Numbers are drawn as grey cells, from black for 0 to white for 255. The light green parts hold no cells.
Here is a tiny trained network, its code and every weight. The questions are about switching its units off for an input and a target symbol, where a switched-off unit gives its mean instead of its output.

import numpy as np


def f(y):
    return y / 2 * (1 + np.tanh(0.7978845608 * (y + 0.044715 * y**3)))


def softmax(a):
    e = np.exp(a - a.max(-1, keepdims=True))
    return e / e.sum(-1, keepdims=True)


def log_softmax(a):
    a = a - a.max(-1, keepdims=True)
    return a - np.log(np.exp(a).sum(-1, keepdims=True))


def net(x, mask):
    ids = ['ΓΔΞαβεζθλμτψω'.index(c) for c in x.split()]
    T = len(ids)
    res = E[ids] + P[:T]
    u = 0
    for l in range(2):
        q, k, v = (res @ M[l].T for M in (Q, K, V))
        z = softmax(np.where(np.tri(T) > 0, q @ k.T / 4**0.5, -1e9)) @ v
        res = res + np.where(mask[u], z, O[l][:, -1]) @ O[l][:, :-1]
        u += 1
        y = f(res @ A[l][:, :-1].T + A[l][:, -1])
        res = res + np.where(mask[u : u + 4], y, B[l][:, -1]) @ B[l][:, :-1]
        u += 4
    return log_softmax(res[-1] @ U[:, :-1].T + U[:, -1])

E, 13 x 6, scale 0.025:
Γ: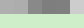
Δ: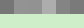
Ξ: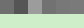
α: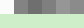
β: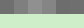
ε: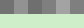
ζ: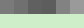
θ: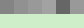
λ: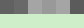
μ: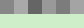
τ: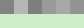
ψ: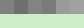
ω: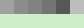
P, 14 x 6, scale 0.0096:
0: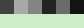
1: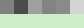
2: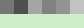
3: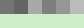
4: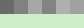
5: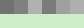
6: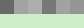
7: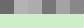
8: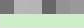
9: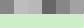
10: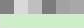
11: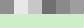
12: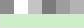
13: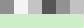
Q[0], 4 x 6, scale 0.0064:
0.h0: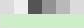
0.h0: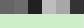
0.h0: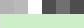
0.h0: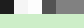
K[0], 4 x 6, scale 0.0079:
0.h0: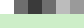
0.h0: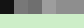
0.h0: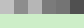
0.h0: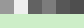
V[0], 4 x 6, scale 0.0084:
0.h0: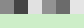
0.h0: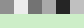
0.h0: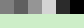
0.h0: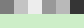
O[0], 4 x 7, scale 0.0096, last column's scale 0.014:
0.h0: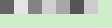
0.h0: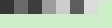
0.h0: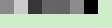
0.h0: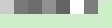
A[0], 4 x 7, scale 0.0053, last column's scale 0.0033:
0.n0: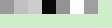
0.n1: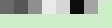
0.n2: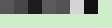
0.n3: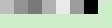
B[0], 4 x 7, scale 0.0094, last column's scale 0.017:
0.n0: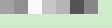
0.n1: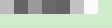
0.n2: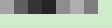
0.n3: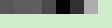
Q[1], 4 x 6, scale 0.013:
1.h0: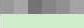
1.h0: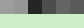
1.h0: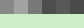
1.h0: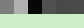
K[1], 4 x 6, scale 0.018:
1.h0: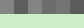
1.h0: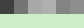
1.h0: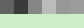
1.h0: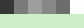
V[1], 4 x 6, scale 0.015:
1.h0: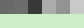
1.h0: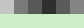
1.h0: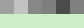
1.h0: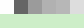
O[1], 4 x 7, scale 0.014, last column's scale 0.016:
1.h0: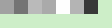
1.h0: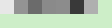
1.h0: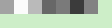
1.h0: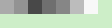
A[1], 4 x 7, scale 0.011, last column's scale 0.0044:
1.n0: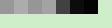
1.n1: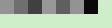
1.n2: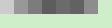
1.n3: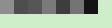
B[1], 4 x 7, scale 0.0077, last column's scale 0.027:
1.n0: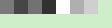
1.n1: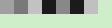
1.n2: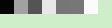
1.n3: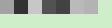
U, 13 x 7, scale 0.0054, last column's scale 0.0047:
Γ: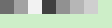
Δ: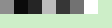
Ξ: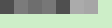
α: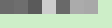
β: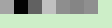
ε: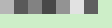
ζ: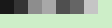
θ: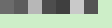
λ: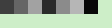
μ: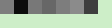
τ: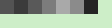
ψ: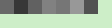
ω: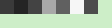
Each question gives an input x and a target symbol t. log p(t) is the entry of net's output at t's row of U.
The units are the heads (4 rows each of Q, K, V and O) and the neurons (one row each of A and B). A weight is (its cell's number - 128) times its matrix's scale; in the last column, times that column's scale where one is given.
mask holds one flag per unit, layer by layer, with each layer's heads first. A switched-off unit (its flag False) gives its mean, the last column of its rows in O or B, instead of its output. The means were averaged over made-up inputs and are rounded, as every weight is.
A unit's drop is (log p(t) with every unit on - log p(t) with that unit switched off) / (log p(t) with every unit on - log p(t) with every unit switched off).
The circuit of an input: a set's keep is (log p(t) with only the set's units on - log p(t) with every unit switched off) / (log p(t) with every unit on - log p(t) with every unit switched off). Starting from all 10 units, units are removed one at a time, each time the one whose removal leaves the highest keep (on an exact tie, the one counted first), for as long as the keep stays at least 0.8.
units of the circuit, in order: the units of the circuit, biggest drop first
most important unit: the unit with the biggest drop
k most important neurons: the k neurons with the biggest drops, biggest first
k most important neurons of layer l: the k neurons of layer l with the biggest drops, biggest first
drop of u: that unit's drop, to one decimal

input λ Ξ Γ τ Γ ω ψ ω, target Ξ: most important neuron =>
(0.n0)
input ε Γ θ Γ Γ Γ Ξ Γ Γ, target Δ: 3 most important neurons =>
(0.n0; 0.n3; 0.n2)
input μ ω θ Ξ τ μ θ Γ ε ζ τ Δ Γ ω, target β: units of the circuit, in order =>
(0.h0; 1.h0)
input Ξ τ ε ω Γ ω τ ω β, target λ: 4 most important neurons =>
(1.n0; 0.n0; 0.n1; 1.n3)
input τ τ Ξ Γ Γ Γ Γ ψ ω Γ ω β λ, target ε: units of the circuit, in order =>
(0.h0; 1.h0)
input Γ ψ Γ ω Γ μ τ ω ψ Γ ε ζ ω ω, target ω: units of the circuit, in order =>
(1.h0; 0.n3)
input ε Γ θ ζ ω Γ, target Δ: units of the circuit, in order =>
(0.h0; 0.n0; 1.h0)
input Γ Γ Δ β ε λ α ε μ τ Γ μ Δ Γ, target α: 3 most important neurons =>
(1.n2; 0.n0; 1.n3)
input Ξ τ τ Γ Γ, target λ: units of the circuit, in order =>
(1.n0; 1.h0; 0.h0; 0.n1)
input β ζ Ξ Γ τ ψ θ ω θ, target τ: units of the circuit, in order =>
(0.h0; 1.n0; 1.h0; 1.n2)
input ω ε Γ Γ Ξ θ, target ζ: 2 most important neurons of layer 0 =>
(0.n1; 0.n3)
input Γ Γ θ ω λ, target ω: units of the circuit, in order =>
(1.h0; 0.n3; 1.n1)
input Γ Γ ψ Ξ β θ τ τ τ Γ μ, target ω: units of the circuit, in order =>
(1.h0; 0.n3)
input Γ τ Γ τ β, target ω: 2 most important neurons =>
(0.n1; 0.n3)
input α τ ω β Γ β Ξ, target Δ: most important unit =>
1.n2
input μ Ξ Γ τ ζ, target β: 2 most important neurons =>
(0.n2; 1.n2)
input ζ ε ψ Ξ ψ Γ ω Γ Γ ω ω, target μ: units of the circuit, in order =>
(0.h0; 1.h0; 1.n0)
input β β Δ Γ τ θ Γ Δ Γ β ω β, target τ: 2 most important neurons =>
(1.n0; 1.n2)
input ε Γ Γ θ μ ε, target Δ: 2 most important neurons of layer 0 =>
(0.n0; 0.n3)
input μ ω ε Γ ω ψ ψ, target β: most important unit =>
0.h0
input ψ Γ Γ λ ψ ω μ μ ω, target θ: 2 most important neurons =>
(0.n0; 0.n1)
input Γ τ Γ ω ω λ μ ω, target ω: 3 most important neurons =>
(0.n1; 0.n3; 1.n1)
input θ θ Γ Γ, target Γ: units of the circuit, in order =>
(0.h0; 1.h0)
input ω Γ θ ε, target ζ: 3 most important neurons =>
(0.n1; 0.n3; 1.n0)
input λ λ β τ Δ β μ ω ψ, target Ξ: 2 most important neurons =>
(0.n0; 1.n2)
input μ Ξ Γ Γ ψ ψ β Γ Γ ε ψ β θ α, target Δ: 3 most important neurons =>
(0.n3; 1.n2; 1.n0)
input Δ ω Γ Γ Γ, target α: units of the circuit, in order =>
(0.h0; 1.h0; 1.n2)
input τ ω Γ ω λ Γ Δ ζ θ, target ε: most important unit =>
0.h0
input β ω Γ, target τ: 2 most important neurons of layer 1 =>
(1.n0; 1.n2)
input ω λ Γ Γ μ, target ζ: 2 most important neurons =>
(0.n1; 0.n3)
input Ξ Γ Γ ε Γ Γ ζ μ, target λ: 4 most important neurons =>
(1.n0; 0.n0; 0.n1; 1.n3)
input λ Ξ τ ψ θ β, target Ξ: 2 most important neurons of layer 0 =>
(0.n0; 0.n3)
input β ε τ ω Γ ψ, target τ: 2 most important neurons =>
(1.n0; 1.n2)
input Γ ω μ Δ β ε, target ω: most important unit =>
1.h0
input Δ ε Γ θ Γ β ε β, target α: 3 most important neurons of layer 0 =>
(0.n3; 0.n2; 0.n0)
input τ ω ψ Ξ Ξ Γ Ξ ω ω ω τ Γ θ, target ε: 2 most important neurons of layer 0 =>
(0.n3; 0.n0)
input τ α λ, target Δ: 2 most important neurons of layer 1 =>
(1.n0; 1.n2)
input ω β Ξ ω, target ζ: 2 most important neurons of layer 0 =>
(0.n1; 0.n3)
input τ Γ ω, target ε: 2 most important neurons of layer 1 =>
(1.n2; 1.n1)
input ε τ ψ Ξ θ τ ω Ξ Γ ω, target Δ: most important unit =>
0.h0
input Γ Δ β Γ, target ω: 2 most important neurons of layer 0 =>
(0.n1; 0.n3)
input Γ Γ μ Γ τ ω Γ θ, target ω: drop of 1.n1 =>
0.2
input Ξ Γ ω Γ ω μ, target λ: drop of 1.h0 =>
1.2
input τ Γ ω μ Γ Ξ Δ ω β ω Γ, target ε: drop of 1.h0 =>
1.6
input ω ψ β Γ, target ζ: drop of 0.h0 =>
0.5
